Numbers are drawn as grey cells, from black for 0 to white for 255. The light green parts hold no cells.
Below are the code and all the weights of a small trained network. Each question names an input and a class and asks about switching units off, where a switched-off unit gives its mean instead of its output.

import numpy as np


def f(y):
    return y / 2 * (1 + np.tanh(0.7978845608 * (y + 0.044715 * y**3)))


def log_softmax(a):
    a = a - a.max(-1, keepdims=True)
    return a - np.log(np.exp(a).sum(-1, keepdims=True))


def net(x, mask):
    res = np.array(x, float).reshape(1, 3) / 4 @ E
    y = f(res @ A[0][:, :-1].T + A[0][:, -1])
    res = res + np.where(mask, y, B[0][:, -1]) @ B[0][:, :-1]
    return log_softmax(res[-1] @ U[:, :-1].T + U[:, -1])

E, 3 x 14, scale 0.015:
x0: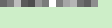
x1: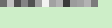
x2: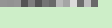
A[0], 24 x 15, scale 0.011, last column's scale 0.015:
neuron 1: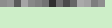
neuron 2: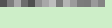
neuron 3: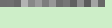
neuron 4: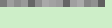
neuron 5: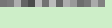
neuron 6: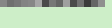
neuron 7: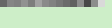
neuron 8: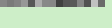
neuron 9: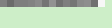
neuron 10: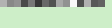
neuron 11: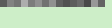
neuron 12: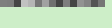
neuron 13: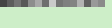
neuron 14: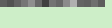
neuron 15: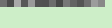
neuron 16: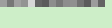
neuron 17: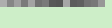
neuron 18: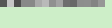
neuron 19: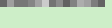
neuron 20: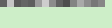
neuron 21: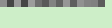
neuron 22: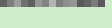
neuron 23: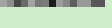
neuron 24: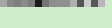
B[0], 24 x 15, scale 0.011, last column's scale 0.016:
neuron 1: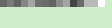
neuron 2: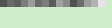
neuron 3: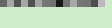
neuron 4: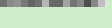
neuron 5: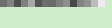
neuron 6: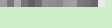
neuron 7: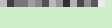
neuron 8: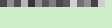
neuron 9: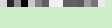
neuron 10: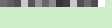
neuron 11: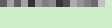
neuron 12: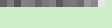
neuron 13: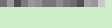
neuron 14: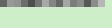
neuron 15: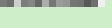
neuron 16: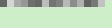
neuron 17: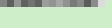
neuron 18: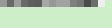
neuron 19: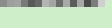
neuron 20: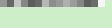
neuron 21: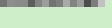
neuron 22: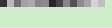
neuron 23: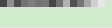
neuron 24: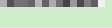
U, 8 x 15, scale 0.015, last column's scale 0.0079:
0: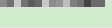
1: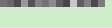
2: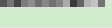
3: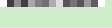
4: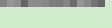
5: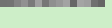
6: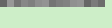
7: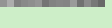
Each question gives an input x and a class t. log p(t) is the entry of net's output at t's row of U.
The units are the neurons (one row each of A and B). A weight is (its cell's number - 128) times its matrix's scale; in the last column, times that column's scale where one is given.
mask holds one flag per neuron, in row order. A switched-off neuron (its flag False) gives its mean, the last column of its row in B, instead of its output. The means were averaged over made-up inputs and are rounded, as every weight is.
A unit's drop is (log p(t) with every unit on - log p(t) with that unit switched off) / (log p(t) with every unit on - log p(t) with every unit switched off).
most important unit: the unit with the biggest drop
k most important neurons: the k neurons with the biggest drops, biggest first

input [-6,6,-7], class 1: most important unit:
neuron 8
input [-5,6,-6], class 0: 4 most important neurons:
neuron 20; neuron 18; neuron 19; neuron 10
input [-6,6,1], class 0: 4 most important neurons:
neuron 20; neuron 18; neuron 19; neuron 5
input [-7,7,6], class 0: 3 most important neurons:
neuron 20; neuron 18; neuron 19
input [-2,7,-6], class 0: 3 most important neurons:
neuron 20; neuron 18; neuron 19
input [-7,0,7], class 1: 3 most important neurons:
neuron 10; neuron 24; neuron 5
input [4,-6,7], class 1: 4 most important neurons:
neuron 10; neuron 24; neuron 20; neuron 18
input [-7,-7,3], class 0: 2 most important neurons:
neuron 15; neuron 17
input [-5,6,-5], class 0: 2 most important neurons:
neuron 20; neuron 18
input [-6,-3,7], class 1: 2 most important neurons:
neuron 10; neuron 24
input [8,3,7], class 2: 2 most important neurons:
neuron 2; neuron 5
